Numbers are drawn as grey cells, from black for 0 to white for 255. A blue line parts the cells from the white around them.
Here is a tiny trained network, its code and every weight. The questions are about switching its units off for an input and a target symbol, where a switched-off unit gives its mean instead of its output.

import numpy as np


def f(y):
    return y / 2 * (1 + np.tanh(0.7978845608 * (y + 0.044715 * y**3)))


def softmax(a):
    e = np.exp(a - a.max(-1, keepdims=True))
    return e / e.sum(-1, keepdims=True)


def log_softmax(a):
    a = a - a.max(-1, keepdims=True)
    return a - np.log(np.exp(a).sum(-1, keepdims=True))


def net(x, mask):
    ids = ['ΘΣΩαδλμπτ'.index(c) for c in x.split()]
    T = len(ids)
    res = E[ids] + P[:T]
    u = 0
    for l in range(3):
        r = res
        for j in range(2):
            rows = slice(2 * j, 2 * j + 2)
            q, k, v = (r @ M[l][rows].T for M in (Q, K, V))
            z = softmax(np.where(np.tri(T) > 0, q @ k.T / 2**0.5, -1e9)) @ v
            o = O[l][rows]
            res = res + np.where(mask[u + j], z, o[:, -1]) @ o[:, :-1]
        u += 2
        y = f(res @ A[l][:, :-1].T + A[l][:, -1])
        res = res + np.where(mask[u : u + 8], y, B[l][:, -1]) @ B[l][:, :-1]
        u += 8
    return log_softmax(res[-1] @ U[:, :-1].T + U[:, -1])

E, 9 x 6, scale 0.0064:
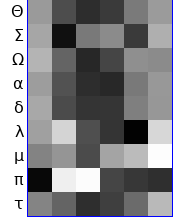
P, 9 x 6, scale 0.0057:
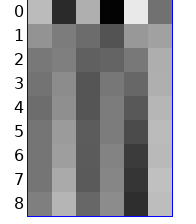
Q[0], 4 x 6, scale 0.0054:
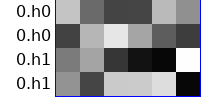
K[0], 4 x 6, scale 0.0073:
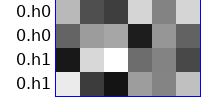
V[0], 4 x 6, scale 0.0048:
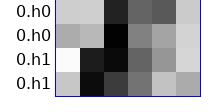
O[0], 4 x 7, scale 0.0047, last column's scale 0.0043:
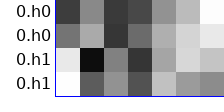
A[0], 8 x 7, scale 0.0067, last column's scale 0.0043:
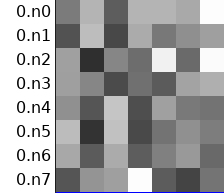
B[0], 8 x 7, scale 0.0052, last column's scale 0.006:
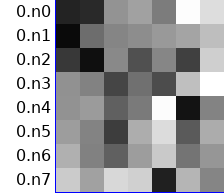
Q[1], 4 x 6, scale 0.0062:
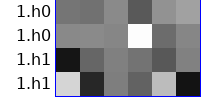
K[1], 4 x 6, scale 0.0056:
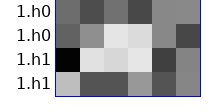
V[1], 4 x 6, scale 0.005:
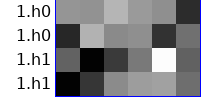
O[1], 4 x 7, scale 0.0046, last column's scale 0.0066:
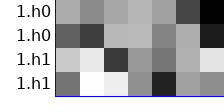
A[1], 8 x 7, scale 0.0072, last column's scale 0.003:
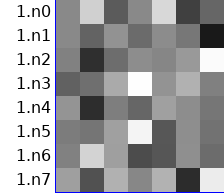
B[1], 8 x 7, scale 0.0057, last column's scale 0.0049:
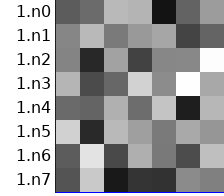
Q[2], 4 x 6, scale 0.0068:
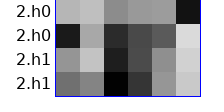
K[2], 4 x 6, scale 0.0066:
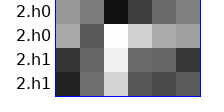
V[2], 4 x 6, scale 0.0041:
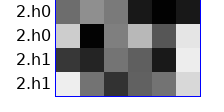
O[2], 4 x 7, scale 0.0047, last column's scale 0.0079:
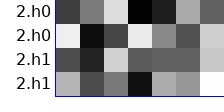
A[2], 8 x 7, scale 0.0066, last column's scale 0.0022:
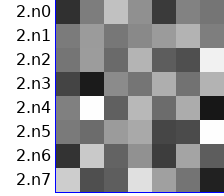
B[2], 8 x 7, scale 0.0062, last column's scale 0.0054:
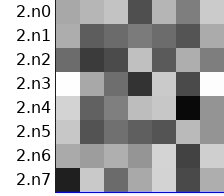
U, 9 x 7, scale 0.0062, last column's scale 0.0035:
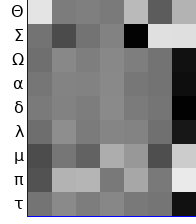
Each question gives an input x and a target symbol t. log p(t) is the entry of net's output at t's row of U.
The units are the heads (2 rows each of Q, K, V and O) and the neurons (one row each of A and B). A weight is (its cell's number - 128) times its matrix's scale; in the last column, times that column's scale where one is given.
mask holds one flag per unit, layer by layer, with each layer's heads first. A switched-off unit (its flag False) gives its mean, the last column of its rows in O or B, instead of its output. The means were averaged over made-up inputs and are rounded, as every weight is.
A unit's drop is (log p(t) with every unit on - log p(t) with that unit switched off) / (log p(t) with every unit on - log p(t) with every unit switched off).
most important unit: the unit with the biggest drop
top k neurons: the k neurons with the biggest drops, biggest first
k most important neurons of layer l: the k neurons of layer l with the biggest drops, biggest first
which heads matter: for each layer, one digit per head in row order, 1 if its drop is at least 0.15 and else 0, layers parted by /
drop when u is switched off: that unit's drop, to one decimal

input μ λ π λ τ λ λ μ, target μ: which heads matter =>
01 / 10 / 10
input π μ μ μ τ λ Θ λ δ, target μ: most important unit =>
0.n0
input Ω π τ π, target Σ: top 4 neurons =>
0.n7; 1.n5; 1.n3; 2.n5
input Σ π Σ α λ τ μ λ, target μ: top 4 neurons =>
1.n3; 0.n0; 2.n7; 0.n1
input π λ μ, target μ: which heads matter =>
01 / 11 / 11
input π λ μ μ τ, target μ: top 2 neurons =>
0.n0; 1.n7
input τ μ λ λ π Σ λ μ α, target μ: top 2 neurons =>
1.n3; 0.n0
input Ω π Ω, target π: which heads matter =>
01 / 01 / 10
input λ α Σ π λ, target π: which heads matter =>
01 / 01 / 10
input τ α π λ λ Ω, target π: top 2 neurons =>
2.n0; 2.n6
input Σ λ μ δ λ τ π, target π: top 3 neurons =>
2.n0; 2.n6; 1.n6
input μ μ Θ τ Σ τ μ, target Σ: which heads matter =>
00 / 11 / 00
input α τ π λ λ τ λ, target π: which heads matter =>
11 / 01 / 10
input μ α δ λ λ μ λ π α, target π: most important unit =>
0.h1
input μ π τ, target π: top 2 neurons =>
2.n0; 2.n6
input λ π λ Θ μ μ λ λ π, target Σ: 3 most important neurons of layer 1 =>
1.n5; 1.n3; 1.n4
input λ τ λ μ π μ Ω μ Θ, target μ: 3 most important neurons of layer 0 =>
0.n0; 0.n1; 0.n2
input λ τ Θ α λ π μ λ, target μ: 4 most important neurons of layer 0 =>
0.n0; 0.n1; 0.n2; 0.n3
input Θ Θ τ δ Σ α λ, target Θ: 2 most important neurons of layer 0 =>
0.n2; 0.n4
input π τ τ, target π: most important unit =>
2.h0
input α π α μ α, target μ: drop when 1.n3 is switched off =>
0.5
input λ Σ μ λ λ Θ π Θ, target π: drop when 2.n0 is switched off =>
0.3
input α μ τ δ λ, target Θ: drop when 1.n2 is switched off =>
0.1
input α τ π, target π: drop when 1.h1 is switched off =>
0.3
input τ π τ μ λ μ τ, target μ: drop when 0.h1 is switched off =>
0.8
